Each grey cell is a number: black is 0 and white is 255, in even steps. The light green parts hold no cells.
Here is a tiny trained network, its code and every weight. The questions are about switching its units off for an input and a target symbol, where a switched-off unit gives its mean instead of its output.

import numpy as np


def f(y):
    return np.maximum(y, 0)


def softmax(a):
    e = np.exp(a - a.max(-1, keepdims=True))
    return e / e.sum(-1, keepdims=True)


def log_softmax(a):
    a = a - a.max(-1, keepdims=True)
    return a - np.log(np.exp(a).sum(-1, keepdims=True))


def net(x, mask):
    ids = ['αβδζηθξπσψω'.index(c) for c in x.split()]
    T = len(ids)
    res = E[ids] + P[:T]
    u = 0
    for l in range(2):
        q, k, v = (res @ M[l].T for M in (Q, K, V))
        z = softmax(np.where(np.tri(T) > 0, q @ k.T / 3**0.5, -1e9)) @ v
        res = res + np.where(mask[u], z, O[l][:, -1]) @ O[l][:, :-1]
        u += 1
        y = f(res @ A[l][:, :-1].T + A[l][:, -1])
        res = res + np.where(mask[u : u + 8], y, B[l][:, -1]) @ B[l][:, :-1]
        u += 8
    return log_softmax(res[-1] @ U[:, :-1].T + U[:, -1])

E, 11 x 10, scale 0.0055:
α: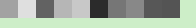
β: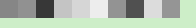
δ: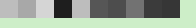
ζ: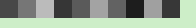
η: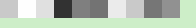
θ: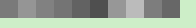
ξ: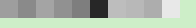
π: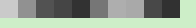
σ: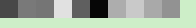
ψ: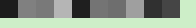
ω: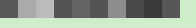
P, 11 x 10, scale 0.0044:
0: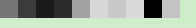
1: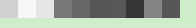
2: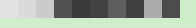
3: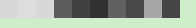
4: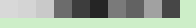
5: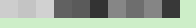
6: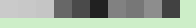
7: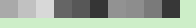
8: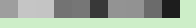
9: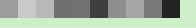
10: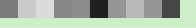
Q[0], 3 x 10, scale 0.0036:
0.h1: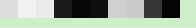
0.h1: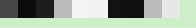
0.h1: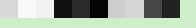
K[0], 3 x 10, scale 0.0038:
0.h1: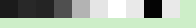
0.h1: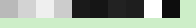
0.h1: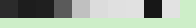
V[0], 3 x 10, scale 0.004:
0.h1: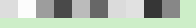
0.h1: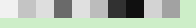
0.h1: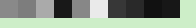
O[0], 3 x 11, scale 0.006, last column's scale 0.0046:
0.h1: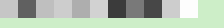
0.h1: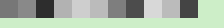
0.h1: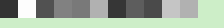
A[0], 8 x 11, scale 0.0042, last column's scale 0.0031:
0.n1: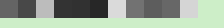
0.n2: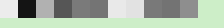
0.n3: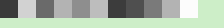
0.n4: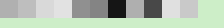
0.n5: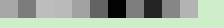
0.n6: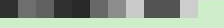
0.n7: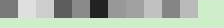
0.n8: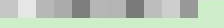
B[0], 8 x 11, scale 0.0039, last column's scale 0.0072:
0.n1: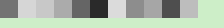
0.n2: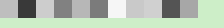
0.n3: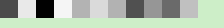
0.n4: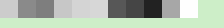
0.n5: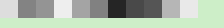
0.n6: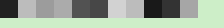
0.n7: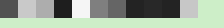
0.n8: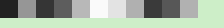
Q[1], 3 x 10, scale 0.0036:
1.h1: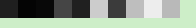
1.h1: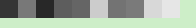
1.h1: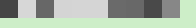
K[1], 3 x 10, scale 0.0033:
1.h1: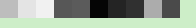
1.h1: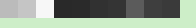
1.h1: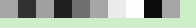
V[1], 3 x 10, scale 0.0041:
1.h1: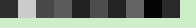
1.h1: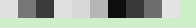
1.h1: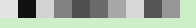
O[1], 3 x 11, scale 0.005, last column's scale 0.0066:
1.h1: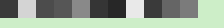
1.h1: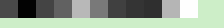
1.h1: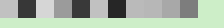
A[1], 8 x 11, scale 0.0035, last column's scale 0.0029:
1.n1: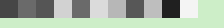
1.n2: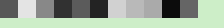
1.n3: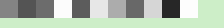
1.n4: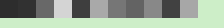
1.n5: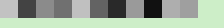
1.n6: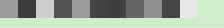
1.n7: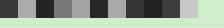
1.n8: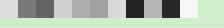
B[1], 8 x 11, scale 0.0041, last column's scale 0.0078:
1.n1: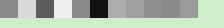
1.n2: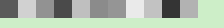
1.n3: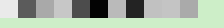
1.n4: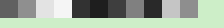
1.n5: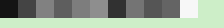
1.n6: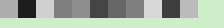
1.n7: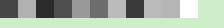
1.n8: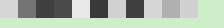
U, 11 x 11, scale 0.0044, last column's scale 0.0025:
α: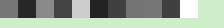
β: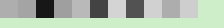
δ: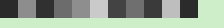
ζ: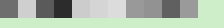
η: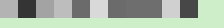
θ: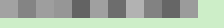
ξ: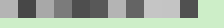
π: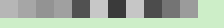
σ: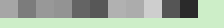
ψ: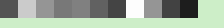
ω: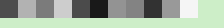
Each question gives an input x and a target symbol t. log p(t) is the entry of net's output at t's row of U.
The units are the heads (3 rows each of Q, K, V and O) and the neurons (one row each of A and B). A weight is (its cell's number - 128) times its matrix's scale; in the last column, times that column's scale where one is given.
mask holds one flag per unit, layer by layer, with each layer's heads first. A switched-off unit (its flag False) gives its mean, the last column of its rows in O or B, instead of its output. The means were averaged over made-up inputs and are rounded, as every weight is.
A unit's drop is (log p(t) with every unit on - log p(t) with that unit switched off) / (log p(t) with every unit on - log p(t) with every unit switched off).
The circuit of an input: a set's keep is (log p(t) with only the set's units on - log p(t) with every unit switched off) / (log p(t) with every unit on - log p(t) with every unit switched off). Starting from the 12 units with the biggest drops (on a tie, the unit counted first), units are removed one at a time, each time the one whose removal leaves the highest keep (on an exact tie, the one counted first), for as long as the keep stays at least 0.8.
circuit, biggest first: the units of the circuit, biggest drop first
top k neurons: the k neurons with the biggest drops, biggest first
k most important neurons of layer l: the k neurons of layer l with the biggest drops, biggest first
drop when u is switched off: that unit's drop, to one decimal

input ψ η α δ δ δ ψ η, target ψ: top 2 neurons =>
[1.n2, 0.n6]
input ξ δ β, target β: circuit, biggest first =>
[0.h1, 1.n8, 0.n3]
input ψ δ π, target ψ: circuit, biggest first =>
[0.h1, 1.h1, 1.n2, 0.n6]
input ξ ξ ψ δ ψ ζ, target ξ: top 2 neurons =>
[0.n2, 1.n3]
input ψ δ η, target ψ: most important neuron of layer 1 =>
[1.n2]
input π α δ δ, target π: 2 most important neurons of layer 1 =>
[1.n7, 1.n8]
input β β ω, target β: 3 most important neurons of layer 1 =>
[1.n5, 1.n7, 1.n8]
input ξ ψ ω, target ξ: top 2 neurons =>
[0.n2, 1.n3]
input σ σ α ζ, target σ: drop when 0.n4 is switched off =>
0.1
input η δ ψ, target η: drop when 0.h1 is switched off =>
0.7
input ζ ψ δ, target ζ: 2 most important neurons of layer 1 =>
[1.n2, 1.n7]
